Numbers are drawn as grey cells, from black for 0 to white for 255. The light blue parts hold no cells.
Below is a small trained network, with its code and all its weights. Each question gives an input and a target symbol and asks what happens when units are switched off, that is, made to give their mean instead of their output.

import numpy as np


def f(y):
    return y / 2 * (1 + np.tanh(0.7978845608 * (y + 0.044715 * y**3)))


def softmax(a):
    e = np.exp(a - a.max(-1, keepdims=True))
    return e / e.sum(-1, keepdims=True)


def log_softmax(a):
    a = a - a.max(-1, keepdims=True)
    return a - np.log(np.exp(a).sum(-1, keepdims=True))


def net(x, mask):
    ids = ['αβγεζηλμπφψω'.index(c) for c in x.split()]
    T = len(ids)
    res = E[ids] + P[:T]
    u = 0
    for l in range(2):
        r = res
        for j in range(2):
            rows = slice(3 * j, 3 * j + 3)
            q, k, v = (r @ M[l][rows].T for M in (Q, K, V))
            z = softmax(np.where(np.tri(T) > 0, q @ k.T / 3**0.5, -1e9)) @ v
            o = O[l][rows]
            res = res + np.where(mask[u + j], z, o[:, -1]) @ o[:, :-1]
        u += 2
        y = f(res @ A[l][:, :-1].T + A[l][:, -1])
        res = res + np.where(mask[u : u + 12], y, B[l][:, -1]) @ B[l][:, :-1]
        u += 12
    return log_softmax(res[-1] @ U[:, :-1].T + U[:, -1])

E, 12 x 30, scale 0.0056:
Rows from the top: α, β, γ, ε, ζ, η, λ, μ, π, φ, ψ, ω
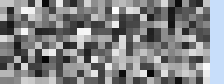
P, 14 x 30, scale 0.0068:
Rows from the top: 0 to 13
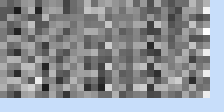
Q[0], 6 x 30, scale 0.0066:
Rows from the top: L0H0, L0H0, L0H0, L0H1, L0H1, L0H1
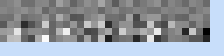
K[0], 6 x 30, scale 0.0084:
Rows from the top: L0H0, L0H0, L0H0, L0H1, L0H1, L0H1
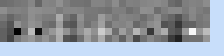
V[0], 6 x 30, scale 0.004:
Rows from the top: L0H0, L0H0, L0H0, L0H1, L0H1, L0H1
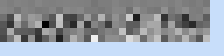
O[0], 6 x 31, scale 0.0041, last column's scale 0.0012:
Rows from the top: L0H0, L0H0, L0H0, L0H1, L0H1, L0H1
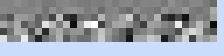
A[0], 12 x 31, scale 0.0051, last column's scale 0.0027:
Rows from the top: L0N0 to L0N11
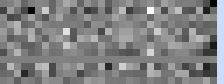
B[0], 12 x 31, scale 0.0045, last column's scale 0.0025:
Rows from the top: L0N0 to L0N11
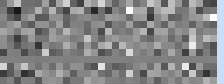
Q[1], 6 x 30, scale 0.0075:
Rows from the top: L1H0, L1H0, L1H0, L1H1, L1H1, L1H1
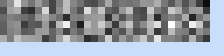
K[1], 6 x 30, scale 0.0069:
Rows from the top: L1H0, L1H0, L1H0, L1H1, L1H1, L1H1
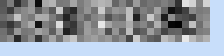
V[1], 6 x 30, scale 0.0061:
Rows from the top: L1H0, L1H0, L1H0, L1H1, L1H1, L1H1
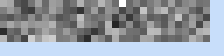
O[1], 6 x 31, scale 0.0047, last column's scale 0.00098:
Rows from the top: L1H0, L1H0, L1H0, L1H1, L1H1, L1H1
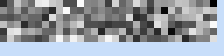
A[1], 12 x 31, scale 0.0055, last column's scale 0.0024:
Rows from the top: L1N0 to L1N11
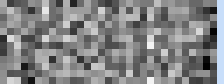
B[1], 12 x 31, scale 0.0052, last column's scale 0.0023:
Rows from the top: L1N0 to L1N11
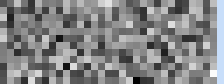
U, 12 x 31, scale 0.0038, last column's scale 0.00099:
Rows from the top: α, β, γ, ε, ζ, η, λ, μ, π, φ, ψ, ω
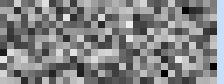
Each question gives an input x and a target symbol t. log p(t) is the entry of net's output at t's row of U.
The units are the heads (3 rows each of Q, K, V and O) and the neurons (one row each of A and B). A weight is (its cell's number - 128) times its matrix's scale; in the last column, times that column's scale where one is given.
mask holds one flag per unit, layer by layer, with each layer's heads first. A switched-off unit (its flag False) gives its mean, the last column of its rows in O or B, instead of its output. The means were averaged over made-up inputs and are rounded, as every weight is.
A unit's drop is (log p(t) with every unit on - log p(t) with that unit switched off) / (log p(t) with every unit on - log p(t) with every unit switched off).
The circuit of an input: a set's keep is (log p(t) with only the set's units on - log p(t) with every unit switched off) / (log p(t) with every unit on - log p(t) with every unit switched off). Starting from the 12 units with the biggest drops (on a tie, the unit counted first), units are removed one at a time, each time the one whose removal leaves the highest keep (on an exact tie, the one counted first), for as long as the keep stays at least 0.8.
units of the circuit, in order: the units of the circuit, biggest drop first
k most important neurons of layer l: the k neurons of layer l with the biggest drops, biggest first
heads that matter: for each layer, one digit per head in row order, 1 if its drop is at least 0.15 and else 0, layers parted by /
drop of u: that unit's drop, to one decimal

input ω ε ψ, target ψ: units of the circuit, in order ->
L1H0; L0H1
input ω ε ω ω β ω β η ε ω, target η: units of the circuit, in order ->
L1H0; L1H1
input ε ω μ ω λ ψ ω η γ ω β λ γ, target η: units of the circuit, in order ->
L1H0; L1H1; L0H0
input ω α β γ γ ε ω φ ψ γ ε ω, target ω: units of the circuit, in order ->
L1H1; L0H1
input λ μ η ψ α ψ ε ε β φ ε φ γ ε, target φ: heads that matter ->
00 / 01
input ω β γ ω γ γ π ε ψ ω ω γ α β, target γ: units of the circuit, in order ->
L1N10; L1H1; L1H0; L0H1
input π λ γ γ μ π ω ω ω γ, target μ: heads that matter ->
01 / 01
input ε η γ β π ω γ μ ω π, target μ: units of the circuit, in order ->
L1H1
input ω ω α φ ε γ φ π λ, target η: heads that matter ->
00 / 10
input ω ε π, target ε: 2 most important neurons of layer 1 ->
L1N6; L1N11
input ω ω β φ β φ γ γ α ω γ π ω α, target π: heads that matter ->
01 / 00
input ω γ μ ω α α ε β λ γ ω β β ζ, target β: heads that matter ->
00 / 10
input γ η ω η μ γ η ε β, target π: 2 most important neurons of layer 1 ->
L1N8; L1N2
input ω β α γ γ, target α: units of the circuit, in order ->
L1H0; L1N0; L1H1; L0H1
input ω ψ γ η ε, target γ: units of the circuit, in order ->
L1H1; L1N10; L1H0; L0H1
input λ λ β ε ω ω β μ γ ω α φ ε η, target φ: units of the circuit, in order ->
L1H1
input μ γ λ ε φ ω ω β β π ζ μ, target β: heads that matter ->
00 / 01
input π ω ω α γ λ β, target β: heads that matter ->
00 / 10
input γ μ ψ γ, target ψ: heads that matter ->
01 / 10
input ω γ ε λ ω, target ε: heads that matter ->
00 / 11
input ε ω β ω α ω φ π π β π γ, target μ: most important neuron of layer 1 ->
L1N9
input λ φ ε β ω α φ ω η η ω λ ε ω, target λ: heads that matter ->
01 / 10
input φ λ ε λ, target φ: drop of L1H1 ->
1.0
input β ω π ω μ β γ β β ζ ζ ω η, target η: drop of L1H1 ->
0.2
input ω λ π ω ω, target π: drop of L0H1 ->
0.9
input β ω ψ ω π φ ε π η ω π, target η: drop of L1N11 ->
0.0
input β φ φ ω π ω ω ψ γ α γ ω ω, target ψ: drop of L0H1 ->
0.3
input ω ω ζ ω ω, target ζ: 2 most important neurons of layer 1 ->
L1N0; L1N4
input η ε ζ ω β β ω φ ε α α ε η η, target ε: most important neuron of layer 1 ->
L1N3
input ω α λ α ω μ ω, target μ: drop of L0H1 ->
0.2
